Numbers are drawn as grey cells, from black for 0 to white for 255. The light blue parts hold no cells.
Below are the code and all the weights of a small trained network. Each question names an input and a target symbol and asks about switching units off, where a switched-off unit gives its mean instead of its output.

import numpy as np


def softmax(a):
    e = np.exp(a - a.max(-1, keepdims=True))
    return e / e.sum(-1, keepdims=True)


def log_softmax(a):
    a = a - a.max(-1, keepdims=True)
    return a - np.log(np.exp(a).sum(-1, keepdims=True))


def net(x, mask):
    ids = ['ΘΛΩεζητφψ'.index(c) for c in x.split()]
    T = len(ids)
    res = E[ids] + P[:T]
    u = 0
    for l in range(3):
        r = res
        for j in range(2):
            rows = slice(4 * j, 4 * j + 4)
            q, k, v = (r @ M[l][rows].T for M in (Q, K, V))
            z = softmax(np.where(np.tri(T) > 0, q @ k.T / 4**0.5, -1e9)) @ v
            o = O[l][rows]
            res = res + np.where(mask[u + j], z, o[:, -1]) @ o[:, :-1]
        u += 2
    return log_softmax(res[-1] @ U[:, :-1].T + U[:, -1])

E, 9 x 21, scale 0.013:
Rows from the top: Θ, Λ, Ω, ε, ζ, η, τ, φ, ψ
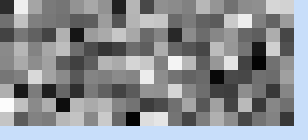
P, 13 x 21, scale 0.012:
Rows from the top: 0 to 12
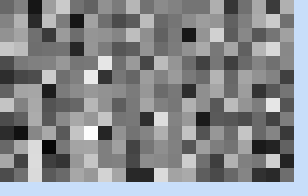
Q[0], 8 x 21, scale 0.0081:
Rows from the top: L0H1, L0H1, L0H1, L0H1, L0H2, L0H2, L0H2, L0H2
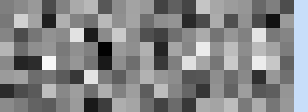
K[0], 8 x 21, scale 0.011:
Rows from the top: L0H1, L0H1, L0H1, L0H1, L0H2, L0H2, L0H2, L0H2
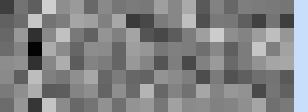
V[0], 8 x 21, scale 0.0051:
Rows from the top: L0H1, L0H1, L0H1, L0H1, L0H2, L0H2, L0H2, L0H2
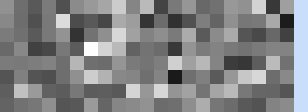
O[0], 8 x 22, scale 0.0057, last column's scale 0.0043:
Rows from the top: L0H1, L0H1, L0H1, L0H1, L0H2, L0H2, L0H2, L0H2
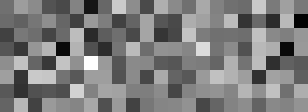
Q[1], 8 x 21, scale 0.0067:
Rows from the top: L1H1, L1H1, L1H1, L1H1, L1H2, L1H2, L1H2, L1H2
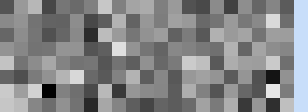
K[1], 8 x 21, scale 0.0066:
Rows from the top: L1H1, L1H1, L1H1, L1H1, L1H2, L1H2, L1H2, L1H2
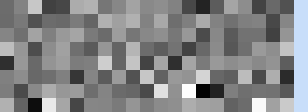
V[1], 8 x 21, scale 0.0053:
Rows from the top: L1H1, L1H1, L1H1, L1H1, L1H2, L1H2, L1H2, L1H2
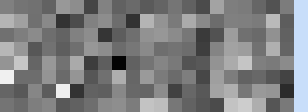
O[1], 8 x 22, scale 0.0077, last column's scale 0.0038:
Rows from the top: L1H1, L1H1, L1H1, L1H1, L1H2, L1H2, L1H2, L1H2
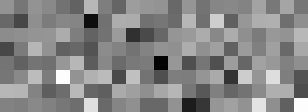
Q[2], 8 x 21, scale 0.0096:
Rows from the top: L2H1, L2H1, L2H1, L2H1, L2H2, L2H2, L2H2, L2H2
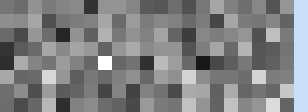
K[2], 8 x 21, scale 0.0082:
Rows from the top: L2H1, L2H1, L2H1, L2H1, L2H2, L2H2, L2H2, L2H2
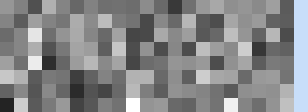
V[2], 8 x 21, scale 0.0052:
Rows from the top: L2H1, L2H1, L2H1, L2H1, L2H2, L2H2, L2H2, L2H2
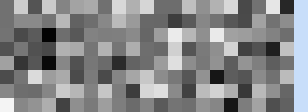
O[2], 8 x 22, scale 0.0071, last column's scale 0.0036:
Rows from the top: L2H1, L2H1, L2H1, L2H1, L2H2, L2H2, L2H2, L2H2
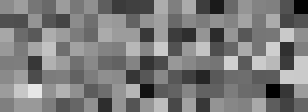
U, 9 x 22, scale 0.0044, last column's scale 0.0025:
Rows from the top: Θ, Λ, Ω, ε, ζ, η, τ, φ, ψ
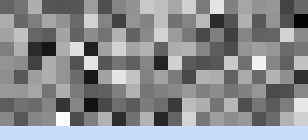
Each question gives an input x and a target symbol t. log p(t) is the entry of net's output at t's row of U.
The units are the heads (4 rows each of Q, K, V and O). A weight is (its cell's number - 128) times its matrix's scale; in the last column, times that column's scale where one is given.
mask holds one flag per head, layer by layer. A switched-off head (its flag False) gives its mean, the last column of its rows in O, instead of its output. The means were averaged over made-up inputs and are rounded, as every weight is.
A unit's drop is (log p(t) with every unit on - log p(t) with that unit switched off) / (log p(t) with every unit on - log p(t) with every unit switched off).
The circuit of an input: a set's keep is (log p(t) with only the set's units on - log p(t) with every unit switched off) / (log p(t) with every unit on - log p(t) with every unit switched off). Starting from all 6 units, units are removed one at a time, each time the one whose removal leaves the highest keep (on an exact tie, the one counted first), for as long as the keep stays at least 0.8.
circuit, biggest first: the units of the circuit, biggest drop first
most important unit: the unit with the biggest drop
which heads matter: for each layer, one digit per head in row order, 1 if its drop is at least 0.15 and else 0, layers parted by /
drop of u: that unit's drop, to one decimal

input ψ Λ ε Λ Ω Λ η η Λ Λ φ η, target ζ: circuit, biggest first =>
(L1H2)
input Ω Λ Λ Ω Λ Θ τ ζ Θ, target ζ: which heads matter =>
00 / 00 / 01
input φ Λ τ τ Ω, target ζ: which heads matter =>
00 / 00 / 01
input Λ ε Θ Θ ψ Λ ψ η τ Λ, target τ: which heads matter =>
00 / 01 / 01
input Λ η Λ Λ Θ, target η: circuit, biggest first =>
(L0H2 L2H2)
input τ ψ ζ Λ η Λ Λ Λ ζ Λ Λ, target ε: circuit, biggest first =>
(L0H1 L0H2)
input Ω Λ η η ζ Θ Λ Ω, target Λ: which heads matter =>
00 / 00 / 10
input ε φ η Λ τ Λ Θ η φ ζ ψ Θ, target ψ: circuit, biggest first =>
(L1H2 L2H1)
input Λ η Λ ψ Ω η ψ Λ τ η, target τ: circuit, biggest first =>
(L1H2 L2H2)
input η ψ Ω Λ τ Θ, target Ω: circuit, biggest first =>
(L1H2 L2H1)
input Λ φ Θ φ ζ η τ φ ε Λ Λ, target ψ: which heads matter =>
10 / 00 / 00
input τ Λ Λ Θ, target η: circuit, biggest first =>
(L2H1 L0H2)
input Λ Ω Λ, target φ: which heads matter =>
10 / 00 / 00
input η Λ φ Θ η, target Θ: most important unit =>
L2H2
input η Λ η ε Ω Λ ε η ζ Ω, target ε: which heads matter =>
00 / 01 / 00
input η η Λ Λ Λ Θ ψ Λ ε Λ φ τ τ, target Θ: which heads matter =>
00 / 01 / 01
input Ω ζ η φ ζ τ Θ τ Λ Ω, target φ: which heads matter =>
00 / 01 / 00
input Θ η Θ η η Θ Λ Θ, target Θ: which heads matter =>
00 / 00 / 10
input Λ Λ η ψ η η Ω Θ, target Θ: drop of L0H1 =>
0.0
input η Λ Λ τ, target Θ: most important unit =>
L2H1
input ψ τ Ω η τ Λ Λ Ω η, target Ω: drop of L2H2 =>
0.9
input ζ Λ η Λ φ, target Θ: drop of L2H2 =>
0.8
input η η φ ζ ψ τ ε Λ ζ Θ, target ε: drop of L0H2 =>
0.1
